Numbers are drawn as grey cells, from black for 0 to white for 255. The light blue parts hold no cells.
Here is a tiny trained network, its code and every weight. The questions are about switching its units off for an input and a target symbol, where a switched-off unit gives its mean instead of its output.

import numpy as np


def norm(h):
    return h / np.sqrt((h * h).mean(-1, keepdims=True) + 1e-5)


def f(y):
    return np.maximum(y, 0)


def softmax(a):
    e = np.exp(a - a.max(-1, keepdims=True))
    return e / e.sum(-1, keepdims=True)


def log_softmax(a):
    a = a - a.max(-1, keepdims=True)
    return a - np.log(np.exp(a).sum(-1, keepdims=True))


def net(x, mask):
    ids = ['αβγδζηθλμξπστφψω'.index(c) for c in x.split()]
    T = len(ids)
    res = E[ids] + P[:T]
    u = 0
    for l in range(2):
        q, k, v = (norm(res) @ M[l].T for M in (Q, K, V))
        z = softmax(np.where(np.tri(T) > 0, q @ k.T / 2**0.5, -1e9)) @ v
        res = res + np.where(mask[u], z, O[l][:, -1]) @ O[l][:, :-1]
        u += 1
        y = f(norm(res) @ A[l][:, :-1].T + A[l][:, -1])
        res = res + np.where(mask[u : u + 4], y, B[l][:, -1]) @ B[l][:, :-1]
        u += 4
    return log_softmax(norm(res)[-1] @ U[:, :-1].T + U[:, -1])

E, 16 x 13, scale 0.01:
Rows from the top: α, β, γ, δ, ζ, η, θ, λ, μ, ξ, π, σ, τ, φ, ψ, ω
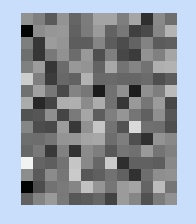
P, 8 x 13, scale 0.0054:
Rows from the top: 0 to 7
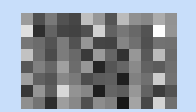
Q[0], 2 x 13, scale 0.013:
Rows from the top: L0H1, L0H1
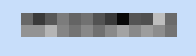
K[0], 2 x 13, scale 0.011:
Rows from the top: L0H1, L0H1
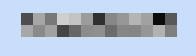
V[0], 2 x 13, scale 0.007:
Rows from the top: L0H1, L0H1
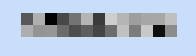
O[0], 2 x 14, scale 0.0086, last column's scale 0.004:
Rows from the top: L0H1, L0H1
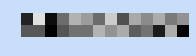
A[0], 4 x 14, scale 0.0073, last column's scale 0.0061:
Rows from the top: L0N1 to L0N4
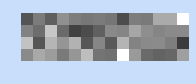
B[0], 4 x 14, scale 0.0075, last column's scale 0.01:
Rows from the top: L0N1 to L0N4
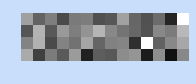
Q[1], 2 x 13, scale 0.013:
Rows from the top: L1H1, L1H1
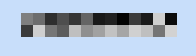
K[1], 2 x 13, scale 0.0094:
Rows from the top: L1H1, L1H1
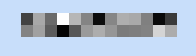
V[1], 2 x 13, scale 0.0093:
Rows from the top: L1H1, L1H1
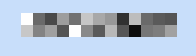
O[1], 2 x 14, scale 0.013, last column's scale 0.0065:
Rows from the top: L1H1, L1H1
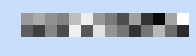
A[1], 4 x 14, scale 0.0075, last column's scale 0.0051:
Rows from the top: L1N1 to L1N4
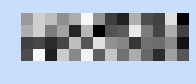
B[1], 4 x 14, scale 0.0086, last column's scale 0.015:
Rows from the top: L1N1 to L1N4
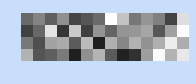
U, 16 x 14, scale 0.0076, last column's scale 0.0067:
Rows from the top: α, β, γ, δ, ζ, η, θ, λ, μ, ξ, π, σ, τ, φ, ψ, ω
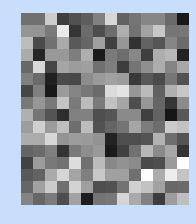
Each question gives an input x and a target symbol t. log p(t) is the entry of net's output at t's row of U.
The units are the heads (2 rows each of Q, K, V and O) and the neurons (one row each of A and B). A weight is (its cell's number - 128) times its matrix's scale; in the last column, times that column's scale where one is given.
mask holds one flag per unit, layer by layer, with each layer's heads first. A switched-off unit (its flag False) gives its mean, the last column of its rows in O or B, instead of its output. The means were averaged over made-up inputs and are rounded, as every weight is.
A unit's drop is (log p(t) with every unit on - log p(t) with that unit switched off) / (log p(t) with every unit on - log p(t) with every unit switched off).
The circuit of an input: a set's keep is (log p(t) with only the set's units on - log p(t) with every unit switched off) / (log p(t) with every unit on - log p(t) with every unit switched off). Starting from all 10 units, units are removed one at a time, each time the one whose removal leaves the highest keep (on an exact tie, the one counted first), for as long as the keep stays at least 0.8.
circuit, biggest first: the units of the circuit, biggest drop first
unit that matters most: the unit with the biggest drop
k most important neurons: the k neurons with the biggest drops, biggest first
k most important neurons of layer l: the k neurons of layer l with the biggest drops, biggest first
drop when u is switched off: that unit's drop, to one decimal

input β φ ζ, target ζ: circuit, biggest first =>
L0H1
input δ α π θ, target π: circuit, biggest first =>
L1H1, L0H1, L1N1
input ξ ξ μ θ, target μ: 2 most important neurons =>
L1N4, L1N2
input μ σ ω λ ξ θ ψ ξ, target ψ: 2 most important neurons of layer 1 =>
L1N4, L1N1
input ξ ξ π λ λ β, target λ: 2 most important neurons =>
L1N1, L1N2
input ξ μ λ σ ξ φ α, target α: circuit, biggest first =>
L1N1, L1N2, L1N4, L0H1
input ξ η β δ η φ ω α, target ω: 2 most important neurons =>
L1N4, L1N2
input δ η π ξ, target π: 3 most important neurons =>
L1N1, L1N2, L1N4
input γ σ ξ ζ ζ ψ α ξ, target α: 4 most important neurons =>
L1N1, L1N2, L1N4, L1N3
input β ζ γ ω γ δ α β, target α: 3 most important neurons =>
L1N1, L1N2, L1N4
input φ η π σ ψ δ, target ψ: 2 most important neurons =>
L1N4, L1N1
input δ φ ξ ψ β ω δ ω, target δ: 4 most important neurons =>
L1N3, L1N2, L1N1, L1N4
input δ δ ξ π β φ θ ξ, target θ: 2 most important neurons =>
L1N4, L1N3
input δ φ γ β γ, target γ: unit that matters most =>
L0H1
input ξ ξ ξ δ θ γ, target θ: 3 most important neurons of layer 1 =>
L1N4, L1N3, L1N2
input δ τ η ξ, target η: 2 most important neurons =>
L1N1, L1N4
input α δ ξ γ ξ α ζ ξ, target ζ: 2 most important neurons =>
L1N2, L1N1
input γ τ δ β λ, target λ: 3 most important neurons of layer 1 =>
L1N1, L1N2, L1N4
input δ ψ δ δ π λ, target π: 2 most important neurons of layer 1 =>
L1N1, L1N2
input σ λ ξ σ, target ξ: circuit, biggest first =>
L1H1
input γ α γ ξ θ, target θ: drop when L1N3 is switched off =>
0.1
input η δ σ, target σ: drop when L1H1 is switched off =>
0.2
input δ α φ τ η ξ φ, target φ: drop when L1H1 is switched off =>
0.2
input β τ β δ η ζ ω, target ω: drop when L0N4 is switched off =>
0.1
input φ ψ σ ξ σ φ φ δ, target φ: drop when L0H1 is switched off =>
0.3
